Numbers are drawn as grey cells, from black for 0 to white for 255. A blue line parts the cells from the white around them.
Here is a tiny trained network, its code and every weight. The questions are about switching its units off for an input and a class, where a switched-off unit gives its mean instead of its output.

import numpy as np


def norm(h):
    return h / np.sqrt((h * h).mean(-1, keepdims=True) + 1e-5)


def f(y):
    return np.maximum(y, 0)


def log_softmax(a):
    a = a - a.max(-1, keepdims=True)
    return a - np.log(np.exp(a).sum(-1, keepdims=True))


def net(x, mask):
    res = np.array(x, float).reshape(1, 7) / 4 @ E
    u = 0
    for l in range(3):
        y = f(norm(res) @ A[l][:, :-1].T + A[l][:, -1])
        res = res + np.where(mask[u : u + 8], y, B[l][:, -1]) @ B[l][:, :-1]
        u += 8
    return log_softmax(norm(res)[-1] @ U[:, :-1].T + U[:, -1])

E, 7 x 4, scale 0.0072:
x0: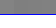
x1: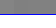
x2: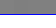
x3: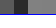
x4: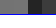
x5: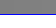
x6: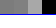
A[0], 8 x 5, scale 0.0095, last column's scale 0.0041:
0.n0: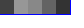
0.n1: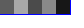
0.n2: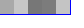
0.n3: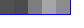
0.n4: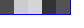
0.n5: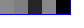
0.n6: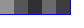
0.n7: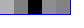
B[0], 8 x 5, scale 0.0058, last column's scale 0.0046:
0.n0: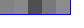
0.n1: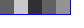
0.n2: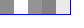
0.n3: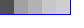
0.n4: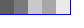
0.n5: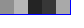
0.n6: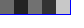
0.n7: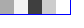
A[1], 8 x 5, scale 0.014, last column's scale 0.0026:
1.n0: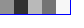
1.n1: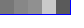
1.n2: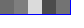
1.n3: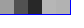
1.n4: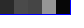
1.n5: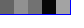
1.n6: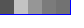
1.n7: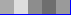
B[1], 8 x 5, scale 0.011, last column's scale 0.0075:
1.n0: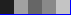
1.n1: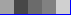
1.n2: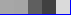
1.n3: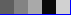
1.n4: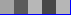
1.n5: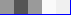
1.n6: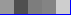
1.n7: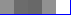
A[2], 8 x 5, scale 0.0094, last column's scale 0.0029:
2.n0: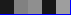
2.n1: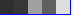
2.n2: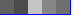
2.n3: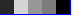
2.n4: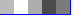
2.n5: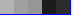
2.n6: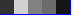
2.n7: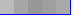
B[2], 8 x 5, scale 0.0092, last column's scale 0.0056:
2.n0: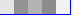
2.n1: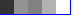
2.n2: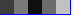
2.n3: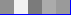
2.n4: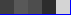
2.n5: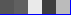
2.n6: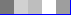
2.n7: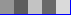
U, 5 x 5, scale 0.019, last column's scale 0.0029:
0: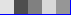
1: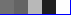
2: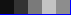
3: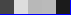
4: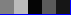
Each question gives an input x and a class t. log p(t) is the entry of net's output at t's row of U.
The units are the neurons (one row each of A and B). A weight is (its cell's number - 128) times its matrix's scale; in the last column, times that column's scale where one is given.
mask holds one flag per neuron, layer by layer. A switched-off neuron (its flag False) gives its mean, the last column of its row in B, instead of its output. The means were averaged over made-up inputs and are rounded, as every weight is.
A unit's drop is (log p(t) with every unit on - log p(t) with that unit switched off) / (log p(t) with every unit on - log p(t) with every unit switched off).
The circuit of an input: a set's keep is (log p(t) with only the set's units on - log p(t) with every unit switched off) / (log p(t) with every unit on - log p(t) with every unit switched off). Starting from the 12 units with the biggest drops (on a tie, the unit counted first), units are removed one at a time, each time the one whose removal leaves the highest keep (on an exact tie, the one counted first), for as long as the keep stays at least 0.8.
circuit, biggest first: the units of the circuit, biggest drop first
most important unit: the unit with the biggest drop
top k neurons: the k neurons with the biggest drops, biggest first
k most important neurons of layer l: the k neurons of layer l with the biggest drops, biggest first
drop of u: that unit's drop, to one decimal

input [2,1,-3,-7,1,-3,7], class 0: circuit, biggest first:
[1.n5]
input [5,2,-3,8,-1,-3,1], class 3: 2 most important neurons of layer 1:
[1.n0, 1.n5]
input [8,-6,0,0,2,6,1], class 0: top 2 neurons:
[1.n5, 1.n0]
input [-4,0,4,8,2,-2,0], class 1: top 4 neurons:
[1.n4, 1.n5, 2.n0, 0.n3]
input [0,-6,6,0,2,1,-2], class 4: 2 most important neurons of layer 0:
[0.n7, 0.n5]
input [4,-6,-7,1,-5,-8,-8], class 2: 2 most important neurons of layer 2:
[2.n0, 2.n2]
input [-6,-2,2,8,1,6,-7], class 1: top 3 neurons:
[1.n3, 1.n4, 1.n5]
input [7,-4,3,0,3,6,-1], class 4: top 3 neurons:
[0.n7, 0.n5, 1.n4]
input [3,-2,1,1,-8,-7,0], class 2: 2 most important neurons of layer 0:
[0.n7, 0.n2]
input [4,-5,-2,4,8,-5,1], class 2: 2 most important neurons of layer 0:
[0.n6, 0.n5]
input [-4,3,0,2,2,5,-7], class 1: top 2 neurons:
[1.n3, 1.n5]
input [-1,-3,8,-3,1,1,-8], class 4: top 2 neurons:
[1.n5, 1.n3]
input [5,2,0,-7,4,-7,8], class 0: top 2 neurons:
[1.n5, 1.n3]
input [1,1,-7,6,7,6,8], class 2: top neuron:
[1.n5]
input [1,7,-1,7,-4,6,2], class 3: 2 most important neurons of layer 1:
[1.n0, 1.n5]
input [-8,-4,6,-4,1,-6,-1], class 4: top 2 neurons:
[1.n5, 0.n7]
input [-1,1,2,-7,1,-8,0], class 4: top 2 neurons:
[1.n5, 0.n2]
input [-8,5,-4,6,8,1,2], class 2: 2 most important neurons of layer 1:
[1.n5, 1.n2]
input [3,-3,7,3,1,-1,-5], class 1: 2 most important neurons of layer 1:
[1.n3, 1.n5]
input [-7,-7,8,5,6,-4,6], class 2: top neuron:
[1.n5]
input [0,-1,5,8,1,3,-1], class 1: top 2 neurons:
[1.n4, 1.n5]
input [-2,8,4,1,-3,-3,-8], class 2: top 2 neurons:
[1.n2, 1.n3]
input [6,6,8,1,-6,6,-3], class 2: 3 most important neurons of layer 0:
[0.n7, 0.n2, 0.n5]
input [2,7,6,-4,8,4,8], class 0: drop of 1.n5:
1.0
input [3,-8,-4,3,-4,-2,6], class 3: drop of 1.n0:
1.3
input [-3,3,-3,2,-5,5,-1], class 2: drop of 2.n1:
0.0
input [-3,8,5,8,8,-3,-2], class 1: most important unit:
1.n3
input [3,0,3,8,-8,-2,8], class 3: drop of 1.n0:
1.2
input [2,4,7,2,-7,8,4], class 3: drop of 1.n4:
0.1
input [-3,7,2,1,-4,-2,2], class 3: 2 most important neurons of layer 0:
[0.n7, 0.n2]
